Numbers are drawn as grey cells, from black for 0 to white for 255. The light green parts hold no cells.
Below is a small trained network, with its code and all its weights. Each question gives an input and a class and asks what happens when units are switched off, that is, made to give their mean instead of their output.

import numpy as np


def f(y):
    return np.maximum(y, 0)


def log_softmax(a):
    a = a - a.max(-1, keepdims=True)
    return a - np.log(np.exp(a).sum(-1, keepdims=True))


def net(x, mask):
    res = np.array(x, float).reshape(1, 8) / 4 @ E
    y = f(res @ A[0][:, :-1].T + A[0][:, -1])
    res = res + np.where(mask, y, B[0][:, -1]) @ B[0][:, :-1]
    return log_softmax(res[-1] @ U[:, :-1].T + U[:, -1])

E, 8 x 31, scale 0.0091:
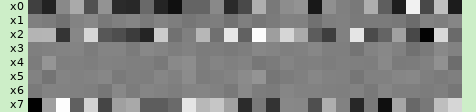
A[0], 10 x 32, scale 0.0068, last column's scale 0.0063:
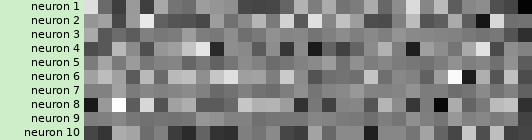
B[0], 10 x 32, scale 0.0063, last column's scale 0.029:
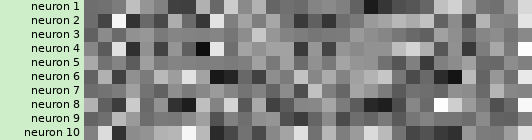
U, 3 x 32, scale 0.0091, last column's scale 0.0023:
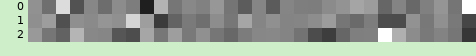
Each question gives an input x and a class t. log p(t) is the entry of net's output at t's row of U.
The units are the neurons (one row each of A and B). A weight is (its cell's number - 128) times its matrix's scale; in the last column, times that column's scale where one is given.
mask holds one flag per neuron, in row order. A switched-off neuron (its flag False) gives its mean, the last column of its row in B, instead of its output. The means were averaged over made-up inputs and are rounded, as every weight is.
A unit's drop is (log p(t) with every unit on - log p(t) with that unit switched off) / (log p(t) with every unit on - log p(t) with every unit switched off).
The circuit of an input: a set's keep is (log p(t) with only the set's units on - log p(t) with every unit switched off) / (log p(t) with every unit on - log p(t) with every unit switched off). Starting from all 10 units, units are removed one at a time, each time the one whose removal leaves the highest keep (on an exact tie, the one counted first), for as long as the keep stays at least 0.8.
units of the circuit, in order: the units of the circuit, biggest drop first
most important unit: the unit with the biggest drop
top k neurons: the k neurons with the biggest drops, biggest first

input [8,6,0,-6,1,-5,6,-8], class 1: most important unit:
neuron 10
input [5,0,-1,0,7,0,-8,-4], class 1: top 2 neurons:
(neuron 8; neuron 10)
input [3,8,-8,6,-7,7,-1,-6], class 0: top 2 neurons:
(neuron 4; neuron 8)
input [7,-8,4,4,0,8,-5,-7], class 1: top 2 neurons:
(neuron 10; neuron 8)
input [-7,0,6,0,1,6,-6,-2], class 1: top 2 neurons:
(neuron 6; neuron 4)
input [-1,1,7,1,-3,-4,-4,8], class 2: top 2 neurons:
(neuron 8; neuron 4)
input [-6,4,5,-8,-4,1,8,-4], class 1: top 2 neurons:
(neuron 6; neuron 4)
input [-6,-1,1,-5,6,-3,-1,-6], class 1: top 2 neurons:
(neuron 6; neuron 8)
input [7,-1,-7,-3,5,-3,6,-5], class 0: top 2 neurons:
(neuron 4; neuron 6)
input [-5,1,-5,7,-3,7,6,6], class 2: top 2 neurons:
(neuron 8; neuron 2)
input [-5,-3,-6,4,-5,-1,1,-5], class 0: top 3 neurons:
(neuron 4; neuron 8; neuron 10)
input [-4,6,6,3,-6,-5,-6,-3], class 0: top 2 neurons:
(neuron 2; neuron 10)
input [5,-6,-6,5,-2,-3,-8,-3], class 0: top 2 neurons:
(neuron 4; neuron 6)
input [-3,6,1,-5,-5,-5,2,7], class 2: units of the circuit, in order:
(neuron 8)
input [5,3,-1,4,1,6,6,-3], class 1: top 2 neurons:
(neuron 8; neuron 10)
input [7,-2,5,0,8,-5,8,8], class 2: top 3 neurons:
(neuron 8; neuron 6; neuron 4)
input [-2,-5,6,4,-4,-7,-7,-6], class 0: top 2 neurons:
(neuron 2; neuron 8)
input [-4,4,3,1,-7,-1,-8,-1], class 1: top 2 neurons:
(neuron 4; neuron 6)
